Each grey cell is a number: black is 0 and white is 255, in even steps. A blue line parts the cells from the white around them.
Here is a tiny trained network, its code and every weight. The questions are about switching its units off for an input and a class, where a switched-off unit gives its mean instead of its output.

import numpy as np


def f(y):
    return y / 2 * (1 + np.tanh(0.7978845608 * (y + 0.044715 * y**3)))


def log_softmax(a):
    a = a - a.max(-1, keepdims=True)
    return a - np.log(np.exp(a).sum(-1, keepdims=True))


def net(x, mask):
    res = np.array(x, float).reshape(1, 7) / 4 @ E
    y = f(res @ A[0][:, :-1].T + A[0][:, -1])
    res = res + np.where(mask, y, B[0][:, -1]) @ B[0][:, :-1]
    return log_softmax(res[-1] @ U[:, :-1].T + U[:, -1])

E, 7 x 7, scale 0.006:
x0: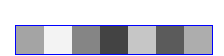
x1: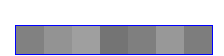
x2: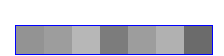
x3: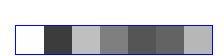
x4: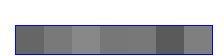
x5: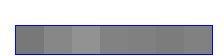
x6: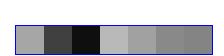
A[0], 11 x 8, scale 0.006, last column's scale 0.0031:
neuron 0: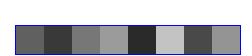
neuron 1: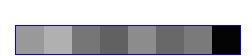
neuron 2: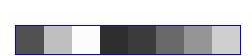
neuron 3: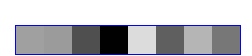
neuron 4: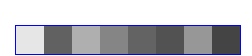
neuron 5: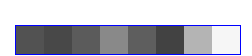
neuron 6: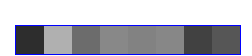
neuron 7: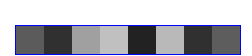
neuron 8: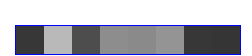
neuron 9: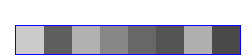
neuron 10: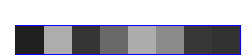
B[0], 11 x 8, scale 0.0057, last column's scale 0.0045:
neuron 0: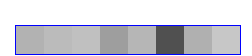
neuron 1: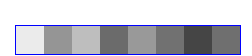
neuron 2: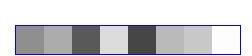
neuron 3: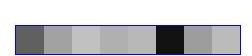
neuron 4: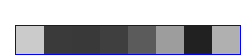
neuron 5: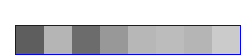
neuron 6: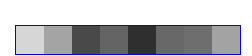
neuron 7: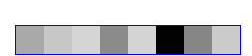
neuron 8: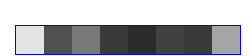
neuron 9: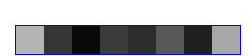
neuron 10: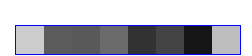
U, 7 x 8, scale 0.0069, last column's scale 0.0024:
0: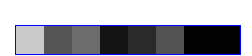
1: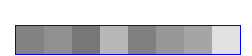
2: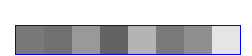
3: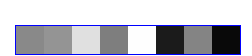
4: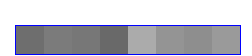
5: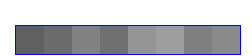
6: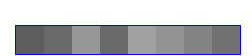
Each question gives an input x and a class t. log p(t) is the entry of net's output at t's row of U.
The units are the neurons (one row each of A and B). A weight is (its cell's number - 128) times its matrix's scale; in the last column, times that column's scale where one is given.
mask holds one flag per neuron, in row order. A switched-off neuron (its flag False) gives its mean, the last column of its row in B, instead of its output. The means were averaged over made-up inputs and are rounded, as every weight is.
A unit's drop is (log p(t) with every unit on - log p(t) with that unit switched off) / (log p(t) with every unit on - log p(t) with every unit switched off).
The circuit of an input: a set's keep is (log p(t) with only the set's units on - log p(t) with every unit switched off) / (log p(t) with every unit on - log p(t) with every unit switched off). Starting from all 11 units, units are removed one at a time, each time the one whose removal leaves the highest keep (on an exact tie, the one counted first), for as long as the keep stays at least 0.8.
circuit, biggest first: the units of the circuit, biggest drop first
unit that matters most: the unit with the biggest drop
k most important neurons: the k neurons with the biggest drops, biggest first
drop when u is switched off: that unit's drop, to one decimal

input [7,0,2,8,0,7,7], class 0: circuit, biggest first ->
[neuron 9; neuron 4]
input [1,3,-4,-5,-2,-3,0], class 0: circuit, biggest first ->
[neuron 10; neuron 8]
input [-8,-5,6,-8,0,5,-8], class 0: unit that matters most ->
neuron 8
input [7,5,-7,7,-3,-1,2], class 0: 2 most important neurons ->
[neuron 9; neuron 4]
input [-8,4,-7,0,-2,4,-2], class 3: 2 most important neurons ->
[neuron 7; neuron 0]
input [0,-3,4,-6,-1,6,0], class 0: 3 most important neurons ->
[neuron 10; neuron 8; neuron 6]
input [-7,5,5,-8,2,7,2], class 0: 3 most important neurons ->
[neuron 8; neuron 10; neuron 6]
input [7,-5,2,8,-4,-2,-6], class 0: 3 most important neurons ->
[neuron 9; neuron 4; neuron 5]
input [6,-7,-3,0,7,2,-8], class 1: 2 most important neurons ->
[neuron 2; neuron 7]
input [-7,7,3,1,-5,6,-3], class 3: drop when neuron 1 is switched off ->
0.0
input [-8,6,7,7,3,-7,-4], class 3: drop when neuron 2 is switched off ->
-0.1
